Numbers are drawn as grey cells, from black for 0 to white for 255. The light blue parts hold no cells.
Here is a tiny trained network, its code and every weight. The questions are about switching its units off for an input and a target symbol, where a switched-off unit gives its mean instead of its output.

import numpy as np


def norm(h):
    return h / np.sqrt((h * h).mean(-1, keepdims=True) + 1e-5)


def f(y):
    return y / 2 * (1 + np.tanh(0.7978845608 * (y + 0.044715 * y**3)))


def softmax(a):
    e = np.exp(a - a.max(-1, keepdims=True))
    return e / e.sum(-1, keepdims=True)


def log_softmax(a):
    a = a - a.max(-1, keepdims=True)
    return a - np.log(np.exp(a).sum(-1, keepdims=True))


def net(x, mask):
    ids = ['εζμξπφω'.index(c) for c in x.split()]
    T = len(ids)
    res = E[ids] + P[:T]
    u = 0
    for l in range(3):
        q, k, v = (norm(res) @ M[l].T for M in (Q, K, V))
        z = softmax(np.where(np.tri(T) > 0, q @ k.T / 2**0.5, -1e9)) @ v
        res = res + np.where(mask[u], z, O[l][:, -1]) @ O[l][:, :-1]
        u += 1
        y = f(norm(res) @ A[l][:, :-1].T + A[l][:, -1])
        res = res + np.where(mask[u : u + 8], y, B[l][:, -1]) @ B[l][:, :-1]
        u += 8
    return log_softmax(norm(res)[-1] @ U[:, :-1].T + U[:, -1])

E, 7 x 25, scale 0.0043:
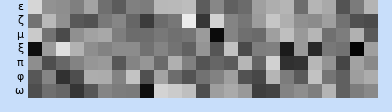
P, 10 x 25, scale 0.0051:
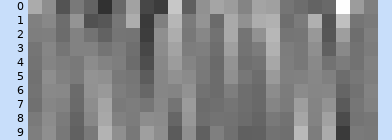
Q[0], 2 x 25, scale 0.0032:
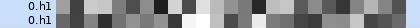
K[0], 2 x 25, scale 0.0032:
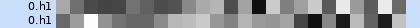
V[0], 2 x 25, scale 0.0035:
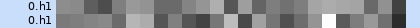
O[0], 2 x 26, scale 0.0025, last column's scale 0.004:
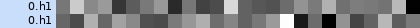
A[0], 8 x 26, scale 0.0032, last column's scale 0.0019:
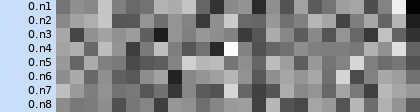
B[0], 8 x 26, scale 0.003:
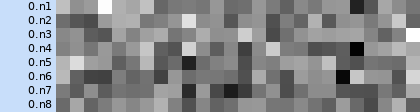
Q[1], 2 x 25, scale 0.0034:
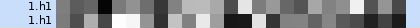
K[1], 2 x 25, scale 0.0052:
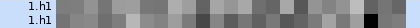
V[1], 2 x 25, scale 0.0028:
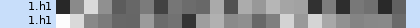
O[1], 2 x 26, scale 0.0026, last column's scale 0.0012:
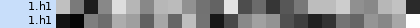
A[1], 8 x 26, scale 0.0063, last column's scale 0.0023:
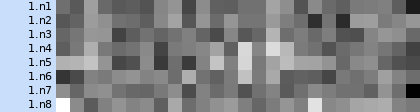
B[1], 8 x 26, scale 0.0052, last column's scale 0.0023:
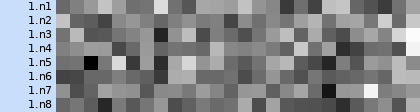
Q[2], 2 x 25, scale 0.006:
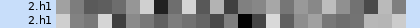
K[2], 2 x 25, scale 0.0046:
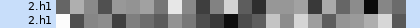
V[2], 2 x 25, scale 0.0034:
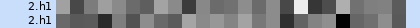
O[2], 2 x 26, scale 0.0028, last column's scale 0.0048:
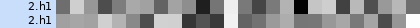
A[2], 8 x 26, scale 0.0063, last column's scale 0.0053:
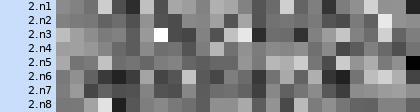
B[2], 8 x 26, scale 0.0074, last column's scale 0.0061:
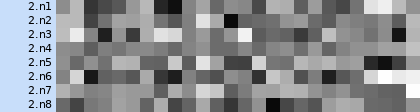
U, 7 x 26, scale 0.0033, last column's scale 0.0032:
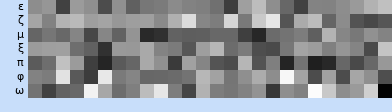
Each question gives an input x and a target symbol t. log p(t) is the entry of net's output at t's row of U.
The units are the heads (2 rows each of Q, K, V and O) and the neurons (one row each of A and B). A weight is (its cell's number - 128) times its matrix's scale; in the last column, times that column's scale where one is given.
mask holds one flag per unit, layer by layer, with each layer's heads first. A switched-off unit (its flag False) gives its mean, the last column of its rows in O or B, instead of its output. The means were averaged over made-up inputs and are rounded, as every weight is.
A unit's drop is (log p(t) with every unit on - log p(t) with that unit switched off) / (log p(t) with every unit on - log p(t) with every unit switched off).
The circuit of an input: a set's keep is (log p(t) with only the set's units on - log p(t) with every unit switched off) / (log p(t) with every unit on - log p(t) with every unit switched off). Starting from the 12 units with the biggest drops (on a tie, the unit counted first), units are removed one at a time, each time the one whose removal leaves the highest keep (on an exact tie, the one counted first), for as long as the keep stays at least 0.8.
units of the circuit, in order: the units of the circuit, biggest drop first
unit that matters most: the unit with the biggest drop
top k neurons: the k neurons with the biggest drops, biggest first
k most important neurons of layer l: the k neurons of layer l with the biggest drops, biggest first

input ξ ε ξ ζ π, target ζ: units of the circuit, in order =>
(2.n6)
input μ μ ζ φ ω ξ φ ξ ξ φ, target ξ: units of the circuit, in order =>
(1.h1, 1.n8, 2.n3, 1.n3)
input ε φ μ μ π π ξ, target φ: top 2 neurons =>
(1.n2, 2.n6)
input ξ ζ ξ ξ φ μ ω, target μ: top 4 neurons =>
(1.n4, 1.n8, 2.n7, 0.n3)
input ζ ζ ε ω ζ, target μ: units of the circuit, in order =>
(0.h1, 2.n8)
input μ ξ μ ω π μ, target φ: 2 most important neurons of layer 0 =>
(0.n3, 0.n6)
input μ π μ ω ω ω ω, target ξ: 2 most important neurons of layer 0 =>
(0.n4, 0.n7)
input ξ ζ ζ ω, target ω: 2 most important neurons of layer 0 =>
(0.n5, 0.n3)
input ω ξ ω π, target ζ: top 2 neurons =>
(1.n2, 0.n5)
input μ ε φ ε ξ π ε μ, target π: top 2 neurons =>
(1.n6, 0.n3)
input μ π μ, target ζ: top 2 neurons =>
(0.n7, 1.n1)
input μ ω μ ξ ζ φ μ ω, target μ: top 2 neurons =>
(1.n4, 0.n7)
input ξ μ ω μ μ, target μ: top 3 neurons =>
(1.n4, 2.n8, 2.n7)
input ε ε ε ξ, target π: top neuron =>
(1.n6)
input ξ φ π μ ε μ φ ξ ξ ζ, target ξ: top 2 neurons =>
(1.n8, 2.n3)
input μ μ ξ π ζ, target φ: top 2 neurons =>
(0.n7, 2.n6)
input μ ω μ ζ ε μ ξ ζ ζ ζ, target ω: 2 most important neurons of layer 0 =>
(0.n7, 0.n5)
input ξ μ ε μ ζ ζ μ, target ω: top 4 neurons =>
(0.n3, 2.n6, 2.n7, 1.n4)
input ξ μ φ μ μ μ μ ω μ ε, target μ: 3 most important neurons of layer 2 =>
(2.n8, 2.n7, 2.n4)
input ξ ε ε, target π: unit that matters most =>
1.h1
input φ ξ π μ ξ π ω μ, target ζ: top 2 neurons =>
(2.n6, 0.n3)
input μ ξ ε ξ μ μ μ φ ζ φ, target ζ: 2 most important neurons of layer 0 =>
(0.n6, 0.n7)
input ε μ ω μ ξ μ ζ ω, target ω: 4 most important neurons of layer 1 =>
(1.n6, 1.n4, 1.n1, 1.n8)
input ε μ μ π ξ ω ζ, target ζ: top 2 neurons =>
(1.n2, 2.n6)
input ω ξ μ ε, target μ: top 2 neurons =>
(1.n4, 1.n2)
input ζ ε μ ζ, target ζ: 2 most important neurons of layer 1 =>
(1.n5, 1.n1)
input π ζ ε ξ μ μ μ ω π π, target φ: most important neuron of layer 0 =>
(0.n3)
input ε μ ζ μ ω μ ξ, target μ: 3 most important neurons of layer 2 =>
(2.n8, 2.n7, 2.n4)
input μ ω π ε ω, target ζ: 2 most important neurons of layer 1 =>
(1.n1, 1.n4)
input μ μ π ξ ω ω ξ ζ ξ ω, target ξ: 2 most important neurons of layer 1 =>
(1.n8, 1.n3)
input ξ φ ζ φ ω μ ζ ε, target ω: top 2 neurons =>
(0.n5, 2.n7)
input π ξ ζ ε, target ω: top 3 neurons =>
(0.n5, 2.n6, 2.n7)
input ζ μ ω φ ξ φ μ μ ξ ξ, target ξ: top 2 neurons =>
(1.n8, 1.n3)
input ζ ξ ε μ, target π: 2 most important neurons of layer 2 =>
(2.n7, 2.n6)
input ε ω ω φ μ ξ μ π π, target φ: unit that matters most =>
0.h1
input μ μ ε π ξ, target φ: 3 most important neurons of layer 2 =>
(2.n6, 2.n7, 2.n2)
